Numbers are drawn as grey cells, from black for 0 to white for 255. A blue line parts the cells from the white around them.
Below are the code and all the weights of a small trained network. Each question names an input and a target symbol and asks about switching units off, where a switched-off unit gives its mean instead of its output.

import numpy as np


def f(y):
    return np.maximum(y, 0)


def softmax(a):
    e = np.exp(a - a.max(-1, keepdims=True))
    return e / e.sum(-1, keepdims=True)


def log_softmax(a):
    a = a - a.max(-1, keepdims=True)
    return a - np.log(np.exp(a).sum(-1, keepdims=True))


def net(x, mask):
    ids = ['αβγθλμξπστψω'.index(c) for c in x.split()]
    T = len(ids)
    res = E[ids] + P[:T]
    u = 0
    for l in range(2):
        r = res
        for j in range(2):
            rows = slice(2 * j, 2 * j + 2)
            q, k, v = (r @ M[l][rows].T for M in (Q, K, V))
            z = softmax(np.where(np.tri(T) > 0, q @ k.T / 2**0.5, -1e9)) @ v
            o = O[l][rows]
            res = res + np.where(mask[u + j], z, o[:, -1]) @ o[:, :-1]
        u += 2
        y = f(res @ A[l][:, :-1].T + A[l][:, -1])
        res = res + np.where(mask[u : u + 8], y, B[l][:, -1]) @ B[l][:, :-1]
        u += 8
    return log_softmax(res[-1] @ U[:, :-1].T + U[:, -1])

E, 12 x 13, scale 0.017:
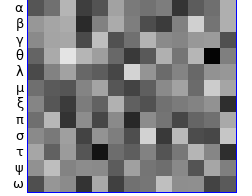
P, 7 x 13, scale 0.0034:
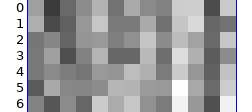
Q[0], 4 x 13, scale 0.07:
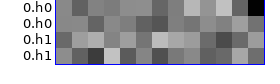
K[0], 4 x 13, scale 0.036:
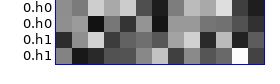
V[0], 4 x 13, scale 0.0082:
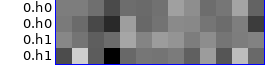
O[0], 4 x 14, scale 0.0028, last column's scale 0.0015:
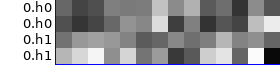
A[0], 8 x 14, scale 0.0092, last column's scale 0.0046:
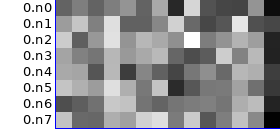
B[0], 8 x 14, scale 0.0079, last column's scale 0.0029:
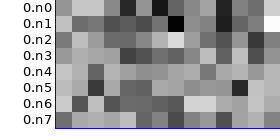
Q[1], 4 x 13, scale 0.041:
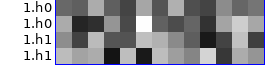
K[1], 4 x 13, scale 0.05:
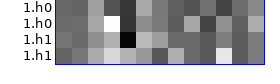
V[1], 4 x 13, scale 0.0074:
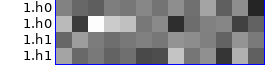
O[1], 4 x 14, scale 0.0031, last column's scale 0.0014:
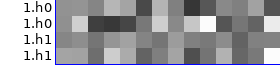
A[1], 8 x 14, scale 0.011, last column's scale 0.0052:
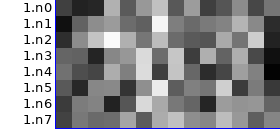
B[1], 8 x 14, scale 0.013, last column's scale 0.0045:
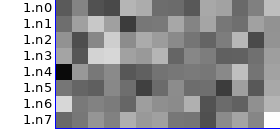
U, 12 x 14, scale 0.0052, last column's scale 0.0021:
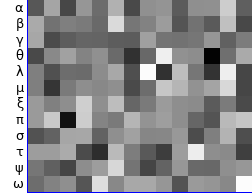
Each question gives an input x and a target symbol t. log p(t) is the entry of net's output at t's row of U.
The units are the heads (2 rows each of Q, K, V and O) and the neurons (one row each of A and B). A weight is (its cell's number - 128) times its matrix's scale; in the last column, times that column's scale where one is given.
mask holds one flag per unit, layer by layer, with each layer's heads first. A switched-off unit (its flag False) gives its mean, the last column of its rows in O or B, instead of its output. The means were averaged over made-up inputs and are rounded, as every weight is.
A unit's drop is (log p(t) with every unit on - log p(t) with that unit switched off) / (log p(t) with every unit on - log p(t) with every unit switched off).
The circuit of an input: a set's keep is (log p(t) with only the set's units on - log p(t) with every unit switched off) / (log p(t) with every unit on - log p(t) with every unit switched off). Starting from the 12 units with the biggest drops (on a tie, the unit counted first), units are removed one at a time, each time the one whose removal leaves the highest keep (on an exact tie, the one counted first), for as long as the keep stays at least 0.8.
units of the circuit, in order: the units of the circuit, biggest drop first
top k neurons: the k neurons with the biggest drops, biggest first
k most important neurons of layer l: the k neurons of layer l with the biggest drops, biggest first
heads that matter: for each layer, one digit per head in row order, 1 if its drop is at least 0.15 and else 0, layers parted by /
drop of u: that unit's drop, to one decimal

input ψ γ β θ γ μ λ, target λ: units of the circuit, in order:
(0.h1, 1.n0, 1.n1)
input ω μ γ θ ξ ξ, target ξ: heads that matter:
10 / 00
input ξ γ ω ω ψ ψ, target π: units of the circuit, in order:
(0.n5, 0.h1)
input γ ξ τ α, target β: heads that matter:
00 / 00
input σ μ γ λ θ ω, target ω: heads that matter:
11 / 00
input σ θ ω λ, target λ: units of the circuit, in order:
(1.n0, 0.h1, 1.n1)
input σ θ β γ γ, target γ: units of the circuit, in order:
(0.n1, 0.h1, 0.h0)
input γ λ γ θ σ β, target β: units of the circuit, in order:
(1.n6, 0.h1)
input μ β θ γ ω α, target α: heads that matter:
01 / 10
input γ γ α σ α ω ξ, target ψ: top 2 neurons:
(1.n0, 1.n3)
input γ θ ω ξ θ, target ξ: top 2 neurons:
(1.n2, 0.n1)
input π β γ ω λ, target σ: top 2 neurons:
(1.n1, 1.n2)
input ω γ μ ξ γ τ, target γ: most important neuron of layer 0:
(0.n0)
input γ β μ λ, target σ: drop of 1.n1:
0.9
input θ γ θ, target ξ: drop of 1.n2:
0.7
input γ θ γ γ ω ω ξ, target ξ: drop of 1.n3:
0.7
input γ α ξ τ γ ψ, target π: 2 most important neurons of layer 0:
(0.n5, 0.n4)
